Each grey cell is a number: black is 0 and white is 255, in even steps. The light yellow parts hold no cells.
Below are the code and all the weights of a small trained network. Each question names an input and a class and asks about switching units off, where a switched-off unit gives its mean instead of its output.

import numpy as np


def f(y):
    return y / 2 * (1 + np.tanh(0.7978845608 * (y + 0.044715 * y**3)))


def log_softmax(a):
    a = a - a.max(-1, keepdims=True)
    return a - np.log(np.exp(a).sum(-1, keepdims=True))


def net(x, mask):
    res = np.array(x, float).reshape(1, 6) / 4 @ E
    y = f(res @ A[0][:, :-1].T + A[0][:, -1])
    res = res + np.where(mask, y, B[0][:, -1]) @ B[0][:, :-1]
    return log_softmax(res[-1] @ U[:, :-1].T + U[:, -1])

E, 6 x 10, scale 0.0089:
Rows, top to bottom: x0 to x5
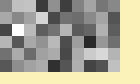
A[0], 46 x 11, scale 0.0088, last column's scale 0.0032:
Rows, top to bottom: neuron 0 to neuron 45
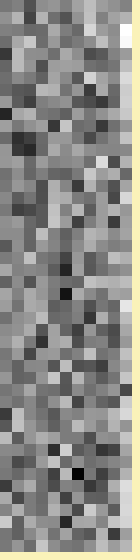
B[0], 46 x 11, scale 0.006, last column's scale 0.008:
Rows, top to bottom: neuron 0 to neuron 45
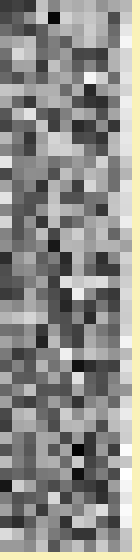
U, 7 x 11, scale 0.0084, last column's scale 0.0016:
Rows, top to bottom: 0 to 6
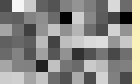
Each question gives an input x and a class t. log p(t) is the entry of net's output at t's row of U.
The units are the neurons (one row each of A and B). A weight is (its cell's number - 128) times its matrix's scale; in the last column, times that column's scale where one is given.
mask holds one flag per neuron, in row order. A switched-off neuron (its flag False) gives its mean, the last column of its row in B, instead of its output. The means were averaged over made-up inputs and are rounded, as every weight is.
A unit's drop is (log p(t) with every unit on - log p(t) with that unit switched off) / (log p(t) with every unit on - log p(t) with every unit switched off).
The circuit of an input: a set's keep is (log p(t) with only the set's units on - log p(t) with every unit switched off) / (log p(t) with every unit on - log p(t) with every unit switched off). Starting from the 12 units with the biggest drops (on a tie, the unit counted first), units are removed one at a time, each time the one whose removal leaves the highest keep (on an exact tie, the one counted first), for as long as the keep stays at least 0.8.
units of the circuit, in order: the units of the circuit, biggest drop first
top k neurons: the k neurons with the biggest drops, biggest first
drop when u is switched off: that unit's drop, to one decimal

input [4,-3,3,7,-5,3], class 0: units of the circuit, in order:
neuron 40
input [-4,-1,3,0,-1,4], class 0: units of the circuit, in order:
neuron 4; neuron 40
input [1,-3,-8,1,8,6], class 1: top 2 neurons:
neuron 24; neuron 43
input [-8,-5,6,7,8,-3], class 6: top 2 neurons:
neuron 7; neuron 13
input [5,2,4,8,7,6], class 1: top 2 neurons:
neuron 43; neuron 24
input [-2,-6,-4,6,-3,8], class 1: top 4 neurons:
neuron 22; neuron 24; neuron 21; neuron 25
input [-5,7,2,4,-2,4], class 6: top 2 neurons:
neuron 26; neuron 7
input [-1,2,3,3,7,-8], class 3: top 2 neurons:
neuron 23; neuron 19
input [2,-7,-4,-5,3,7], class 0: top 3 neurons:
neuron 40; neuron 9; neuron 21
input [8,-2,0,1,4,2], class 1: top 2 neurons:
neuron 43; neuron 24
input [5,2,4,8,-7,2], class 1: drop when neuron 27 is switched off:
0.1
